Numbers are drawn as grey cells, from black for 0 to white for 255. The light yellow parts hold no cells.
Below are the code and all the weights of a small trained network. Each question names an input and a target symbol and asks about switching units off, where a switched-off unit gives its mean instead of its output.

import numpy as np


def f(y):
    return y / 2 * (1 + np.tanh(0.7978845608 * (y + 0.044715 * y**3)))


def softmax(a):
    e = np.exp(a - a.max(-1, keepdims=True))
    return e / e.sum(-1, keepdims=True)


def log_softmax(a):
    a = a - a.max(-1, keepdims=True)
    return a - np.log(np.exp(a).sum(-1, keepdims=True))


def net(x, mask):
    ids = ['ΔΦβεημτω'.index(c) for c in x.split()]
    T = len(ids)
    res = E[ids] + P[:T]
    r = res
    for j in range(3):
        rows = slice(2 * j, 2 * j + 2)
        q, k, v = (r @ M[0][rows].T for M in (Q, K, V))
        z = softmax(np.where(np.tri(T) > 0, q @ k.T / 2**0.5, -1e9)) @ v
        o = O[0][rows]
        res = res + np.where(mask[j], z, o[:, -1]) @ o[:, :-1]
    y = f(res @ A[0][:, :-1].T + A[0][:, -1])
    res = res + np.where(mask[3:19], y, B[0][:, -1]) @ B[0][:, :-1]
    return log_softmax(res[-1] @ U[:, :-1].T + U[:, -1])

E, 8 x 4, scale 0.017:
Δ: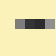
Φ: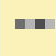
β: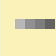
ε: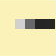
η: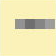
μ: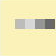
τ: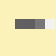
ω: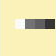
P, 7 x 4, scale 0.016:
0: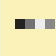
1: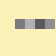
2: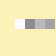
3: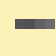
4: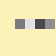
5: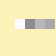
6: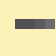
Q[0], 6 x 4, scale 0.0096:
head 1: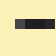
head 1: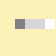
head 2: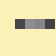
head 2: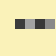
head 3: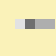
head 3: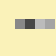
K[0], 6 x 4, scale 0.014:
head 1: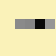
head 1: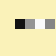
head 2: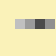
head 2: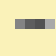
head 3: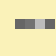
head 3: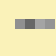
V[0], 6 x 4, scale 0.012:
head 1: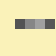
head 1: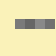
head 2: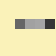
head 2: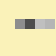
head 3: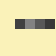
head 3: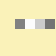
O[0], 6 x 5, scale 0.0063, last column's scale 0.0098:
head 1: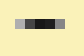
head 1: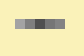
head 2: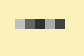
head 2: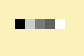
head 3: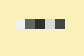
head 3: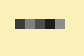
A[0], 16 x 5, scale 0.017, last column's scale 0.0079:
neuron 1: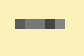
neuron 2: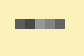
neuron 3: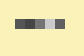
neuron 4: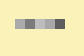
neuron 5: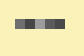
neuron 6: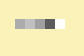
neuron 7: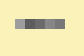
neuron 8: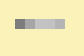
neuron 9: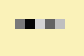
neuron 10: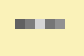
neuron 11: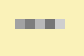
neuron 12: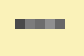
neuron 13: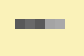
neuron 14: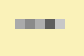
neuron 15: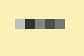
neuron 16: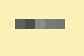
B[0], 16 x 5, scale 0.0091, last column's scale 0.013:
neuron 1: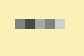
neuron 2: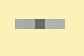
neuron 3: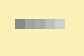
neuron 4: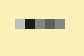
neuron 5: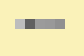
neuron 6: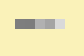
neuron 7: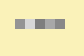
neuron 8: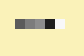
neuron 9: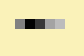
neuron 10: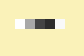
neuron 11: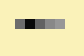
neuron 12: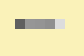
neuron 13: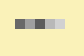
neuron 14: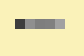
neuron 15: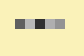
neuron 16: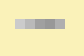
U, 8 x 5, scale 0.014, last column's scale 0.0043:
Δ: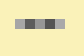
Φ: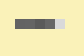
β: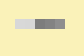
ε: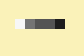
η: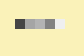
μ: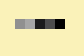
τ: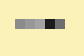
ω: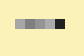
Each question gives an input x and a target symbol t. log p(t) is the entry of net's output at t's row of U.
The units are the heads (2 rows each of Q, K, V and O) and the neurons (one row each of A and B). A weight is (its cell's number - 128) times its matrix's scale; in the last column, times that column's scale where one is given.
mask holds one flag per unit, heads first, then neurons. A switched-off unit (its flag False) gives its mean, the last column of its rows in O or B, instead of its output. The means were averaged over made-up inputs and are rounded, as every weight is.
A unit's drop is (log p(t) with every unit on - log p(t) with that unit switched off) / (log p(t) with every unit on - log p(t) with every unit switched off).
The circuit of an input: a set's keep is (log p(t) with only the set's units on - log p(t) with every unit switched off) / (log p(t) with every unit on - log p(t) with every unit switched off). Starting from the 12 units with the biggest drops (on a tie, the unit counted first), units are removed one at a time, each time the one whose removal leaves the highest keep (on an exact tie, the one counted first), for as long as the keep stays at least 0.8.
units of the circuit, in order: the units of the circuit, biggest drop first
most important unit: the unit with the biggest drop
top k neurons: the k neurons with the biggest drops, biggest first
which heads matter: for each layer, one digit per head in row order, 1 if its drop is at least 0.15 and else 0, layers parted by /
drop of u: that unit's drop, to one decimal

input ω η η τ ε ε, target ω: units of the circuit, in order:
head 1; neuron 10; head 2
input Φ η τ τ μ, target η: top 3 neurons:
neuron 10; neuron 6; neuron 8
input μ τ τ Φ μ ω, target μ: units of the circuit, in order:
neuron 15; head 3
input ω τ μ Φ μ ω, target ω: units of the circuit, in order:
neuron 10; neuron 6
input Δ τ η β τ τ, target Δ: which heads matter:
001
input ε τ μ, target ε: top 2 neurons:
neuron 4; neuron 11
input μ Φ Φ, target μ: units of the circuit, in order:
head 3
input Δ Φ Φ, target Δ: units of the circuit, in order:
head 3; neuron 10; neuron 4; neuron 8
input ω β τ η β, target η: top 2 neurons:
neuron 10; neuron 6
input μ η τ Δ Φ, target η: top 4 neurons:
neuron 10; neuron 9; neuron 6; neuron 2
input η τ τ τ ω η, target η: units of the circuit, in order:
neuron 10; head 1; neuron 14
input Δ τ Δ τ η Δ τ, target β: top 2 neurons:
neuron 10; neuron 3
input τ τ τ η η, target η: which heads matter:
100
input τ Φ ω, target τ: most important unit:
head 2
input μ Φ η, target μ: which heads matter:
111
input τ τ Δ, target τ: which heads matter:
110
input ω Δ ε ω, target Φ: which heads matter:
110
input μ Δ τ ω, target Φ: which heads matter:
100
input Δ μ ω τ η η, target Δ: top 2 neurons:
neuron 10; neuron 4
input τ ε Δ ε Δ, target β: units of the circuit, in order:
head 3
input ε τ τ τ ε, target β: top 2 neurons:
neuron 8; neuron 9
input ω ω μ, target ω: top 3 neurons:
neuron 10; neuron 6; neuron 11
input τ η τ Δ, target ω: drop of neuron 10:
0.1
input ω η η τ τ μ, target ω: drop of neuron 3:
-0.1
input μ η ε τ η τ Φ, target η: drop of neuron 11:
0.0
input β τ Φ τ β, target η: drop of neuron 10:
1.1
